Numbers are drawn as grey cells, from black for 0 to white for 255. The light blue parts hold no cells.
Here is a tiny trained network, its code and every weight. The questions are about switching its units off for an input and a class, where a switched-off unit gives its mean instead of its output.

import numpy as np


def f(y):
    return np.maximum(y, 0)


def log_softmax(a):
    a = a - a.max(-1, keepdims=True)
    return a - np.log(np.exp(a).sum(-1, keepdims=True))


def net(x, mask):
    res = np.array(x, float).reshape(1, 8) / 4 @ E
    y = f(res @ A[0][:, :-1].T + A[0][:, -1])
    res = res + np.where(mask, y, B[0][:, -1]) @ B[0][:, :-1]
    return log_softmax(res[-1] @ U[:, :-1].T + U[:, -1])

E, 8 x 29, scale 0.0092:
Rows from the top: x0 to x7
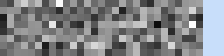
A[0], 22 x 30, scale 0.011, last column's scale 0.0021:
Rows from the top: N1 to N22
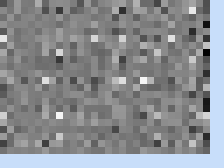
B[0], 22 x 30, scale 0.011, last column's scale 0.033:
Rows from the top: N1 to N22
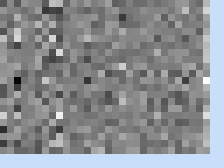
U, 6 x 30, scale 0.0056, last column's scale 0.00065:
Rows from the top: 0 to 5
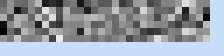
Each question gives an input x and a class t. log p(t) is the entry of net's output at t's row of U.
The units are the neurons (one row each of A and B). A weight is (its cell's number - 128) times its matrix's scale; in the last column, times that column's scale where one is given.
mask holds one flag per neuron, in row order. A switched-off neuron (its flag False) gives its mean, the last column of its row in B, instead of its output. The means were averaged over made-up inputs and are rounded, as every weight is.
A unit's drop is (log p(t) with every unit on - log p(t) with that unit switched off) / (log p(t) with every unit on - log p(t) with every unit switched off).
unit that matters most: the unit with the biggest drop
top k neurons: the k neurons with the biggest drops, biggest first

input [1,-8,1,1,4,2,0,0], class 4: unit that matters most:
N21
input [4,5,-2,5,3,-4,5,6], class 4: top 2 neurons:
N21, N1
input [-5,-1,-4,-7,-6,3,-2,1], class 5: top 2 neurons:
N17, N8
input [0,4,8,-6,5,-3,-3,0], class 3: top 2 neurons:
N19, N5
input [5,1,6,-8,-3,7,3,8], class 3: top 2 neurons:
N5, N19
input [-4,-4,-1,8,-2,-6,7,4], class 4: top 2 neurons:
N21, N1
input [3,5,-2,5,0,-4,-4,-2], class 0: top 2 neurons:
N2, N9
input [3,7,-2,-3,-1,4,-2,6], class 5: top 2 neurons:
N12, N2
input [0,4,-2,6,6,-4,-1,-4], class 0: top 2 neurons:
N2, N9
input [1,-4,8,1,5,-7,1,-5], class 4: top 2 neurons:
N13, N21
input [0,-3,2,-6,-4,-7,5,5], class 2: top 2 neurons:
N6, N9
